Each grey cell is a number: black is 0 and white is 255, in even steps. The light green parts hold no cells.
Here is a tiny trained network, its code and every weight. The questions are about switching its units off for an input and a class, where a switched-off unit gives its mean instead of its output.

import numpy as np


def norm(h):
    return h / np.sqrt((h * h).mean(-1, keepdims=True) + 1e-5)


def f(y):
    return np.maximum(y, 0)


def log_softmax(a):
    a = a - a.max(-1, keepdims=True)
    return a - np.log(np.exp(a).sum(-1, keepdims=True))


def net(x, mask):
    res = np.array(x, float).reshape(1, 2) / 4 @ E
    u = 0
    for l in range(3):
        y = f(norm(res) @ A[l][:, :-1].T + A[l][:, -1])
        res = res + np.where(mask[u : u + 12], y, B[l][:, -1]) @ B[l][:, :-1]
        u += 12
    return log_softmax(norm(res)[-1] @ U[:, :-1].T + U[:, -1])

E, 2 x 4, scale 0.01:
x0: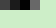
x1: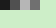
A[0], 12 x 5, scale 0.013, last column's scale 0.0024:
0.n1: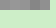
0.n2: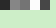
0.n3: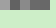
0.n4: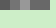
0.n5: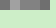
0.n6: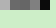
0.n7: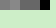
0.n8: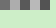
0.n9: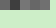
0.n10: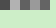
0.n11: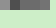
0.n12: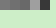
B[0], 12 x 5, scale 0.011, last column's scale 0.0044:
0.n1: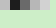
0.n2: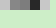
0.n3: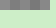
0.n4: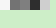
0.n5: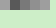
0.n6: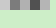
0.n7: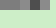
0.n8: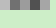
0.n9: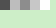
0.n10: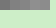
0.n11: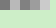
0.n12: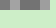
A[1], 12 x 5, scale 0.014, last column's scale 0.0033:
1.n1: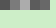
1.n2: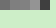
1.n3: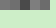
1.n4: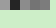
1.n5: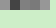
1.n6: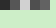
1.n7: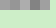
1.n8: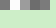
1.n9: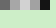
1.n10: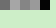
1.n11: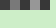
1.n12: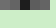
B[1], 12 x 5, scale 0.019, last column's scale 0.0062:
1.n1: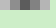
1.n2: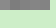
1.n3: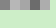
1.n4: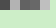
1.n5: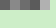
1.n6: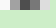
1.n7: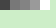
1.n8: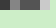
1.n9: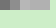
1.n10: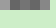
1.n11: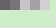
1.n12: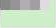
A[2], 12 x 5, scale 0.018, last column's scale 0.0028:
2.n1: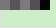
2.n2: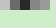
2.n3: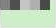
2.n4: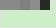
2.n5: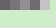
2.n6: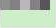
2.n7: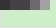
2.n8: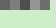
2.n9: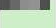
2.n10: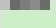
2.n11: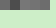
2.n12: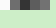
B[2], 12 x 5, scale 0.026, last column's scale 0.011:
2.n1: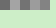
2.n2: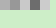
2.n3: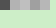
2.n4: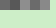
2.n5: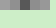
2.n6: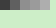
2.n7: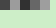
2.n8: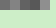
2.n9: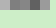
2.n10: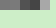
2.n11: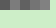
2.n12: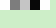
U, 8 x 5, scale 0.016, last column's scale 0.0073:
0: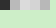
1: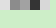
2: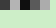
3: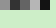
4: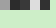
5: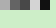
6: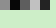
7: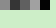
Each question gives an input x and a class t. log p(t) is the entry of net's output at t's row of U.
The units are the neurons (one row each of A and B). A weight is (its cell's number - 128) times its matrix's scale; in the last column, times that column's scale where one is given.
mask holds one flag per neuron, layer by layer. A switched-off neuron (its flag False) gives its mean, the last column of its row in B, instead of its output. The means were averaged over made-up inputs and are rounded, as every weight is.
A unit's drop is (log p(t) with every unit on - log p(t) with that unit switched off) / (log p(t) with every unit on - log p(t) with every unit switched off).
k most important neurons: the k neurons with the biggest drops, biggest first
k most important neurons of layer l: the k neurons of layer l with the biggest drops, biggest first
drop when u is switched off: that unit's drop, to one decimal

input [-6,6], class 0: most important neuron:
(1.n9)
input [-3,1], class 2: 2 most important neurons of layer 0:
(0.n9 0.n1)
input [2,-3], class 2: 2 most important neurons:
(1.n6 0.n1)
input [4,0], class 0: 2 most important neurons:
(1.n11 2.n12)
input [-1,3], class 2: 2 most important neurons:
(0.n4 1.n6)
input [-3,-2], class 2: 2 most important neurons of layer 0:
(0.n9 0.n11)
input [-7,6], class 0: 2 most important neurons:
(1.n9 2.n12)
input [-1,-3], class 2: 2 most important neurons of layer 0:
(0.n4 0.n2)
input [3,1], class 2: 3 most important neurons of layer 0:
(0.n9 0.n1 0.n11)
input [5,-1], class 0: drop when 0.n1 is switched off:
0.0
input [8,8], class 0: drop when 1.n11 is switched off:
1.3
